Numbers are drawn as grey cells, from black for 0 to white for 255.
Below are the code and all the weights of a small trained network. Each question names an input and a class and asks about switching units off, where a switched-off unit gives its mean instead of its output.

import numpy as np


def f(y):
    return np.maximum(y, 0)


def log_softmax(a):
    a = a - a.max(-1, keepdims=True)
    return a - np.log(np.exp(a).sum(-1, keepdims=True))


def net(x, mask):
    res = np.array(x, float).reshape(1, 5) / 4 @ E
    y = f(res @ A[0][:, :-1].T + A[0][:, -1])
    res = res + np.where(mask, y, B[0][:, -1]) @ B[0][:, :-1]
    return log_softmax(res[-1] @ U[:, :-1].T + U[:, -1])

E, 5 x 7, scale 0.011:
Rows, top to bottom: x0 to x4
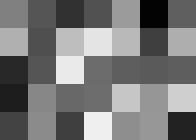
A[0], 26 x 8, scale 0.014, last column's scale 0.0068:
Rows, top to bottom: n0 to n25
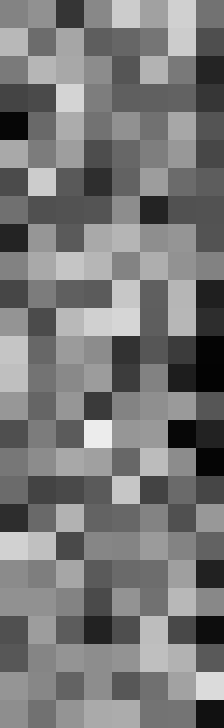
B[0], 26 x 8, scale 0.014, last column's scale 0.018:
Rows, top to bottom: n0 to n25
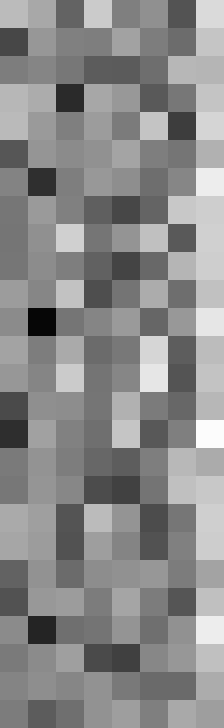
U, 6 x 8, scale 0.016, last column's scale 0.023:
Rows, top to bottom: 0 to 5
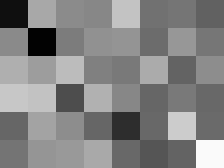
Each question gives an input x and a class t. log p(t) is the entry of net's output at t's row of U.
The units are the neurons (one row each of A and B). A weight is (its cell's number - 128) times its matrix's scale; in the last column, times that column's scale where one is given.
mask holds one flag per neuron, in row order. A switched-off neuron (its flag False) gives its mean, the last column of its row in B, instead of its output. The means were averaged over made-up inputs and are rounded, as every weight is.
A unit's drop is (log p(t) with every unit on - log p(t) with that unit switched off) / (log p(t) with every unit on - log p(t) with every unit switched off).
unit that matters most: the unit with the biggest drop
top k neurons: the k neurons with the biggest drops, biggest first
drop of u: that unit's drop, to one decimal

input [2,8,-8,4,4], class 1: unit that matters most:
n11
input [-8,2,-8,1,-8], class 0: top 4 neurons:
n1, n21, n14, n5
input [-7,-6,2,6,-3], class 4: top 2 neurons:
n23, n11
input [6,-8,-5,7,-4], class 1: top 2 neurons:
n6, n22
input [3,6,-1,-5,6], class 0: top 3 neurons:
n15, n22, n6
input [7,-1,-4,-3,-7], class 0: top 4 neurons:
n21, n1, n14, n5
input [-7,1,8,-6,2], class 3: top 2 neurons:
n3, n18
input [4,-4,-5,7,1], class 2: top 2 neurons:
n10, n8
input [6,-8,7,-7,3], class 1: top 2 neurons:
n22, n6
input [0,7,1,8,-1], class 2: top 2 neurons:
n4, n10
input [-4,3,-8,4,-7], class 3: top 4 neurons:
n0, n15, n19, n8
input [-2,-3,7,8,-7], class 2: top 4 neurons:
n4, n15, n10, n23
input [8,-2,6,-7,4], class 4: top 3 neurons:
n7, n17, n4
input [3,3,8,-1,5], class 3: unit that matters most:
n3
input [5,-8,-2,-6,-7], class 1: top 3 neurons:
n22, n6, n15
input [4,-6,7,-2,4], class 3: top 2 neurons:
n18, n3
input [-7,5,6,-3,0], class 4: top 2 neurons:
n9, n0
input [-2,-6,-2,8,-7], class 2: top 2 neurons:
n15, n10
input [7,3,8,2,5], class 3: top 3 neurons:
n3, n18, n4
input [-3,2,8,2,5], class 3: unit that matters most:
n3
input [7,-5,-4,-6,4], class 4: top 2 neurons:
n7, n17
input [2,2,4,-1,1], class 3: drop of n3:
0.1
